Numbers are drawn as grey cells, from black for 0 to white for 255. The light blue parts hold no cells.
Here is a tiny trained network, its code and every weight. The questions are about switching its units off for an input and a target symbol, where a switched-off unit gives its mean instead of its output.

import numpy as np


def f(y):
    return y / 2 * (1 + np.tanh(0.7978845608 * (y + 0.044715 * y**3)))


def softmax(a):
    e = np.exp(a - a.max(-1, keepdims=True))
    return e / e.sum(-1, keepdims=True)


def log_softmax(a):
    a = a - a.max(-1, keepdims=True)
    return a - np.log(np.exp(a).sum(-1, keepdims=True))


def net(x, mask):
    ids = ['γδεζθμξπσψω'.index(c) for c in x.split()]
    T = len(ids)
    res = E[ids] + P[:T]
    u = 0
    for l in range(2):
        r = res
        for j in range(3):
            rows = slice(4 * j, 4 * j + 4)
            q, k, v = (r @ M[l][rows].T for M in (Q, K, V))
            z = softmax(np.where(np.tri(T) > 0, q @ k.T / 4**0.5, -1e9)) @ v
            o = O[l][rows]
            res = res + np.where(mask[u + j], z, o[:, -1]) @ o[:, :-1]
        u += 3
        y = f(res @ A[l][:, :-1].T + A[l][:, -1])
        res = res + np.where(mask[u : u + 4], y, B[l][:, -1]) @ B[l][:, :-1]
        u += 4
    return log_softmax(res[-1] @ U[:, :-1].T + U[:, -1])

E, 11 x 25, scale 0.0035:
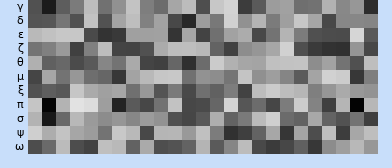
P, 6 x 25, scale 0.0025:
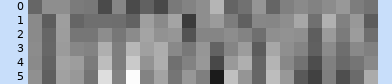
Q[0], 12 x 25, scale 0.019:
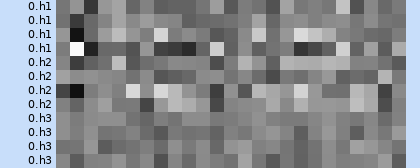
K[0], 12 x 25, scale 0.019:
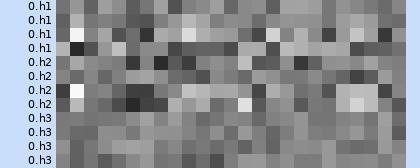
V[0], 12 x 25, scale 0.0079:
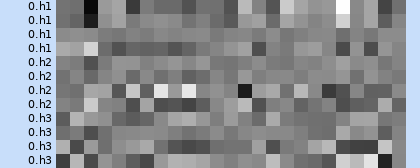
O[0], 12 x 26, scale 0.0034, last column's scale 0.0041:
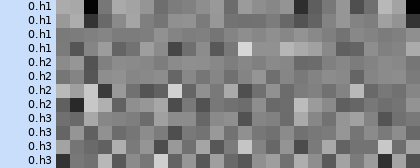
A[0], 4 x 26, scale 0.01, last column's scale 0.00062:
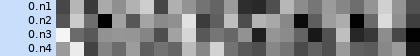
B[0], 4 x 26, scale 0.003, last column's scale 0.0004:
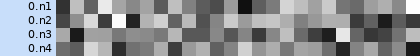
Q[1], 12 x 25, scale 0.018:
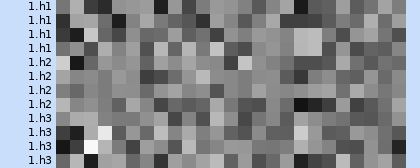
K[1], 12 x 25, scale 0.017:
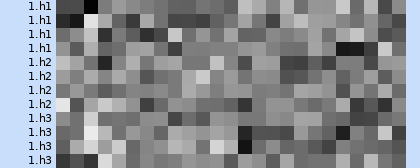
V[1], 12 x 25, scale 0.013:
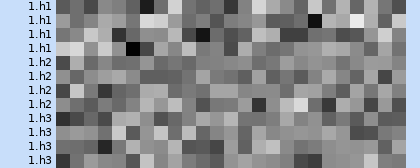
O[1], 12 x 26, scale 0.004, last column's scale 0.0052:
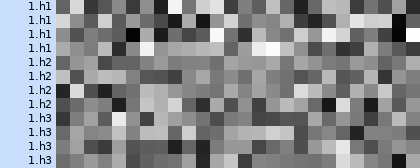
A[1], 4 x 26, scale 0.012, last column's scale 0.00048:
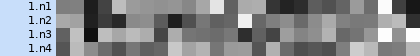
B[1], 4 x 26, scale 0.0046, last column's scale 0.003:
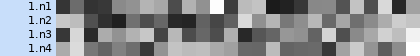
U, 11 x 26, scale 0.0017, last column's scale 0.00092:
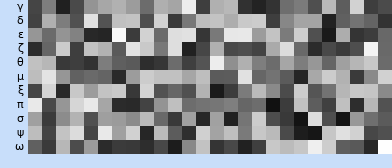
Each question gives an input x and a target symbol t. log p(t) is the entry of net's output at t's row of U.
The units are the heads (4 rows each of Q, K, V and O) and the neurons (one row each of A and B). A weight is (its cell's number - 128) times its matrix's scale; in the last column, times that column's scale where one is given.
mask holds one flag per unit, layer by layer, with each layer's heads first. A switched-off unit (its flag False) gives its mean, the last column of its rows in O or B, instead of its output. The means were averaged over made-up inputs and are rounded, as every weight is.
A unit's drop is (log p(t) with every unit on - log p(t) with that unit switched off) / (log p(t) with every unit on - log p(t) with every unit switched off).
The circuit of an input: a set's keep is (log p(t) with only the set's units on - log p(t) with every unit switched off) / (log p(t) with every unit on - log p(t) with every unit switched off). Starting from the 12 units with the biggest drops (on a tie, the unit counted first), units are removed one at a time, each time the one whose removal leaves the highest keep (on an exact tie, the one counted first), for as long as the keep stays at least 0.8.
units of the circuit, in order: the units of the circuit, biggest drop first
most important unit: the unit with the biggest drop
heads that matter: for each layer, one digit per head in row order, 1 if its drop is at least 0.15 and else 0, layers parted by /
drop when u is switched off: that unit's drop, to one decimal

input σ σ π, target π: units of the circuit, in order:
(1.h2 0.h1)
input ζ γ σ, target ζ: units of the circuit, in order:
(1.h1 1.h3)
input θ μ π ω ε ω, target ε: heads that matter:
111 / 101
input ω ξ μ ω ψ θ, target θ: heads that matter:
110 / 001
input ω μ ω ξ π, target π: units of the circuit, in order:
(0.h1 1.h2)
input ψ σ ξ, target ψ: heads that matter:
000 / 100
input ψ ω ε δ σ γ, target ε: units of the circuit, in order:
(1.h1 0.h2)
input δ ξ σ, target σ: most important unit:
0.n3
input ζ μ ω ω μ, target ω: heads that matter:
101 / 101
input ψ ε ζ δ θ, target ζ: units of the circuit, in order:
(1.h1 0.h2 1.h3)
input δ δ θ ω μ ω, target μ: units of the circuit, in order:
(0.h2 1.h1 1.n4)
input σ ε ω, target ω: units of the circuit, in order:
(1.h1 0.h1 1.h3)
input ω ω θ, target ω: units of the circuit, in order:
(1.h1 1.h3)
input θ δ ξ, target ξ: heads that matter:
100 / 000
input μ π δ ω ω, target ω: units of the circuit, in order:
(0.h1 1.h1)
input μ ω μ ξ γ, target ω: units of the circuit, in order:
(0.h3 1.h1)
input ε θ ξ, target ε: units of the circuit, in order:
(1.h1 1.h3)
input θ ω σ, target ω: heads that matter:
000 / 101
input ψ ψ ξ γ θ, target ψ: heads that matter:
000 / 100
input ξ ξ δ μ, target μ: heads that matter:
010 / 100
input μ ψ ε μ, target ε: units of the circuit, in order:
(0.h3 1.h1 1.h3)
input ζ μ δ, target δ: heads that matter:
110 / 001
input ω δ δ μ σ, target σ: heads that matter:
110 / 010
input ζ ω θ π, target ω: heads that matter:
100 / 101
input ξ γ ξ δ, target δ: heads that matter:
100 / 001
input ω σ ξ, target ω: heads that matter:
000 / 101
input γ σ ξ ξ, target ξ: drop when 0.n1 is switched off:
0.3
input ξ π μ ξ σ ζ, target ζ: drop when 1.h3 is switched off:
0.2
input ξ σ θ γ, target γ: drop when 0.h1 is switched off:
0.3
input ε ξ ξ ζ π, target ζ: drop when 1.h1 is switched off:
0.5
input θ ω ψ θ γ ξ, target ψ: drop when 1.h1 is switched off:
0.7
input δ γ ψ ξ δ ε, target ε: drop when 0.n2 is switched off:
0.0
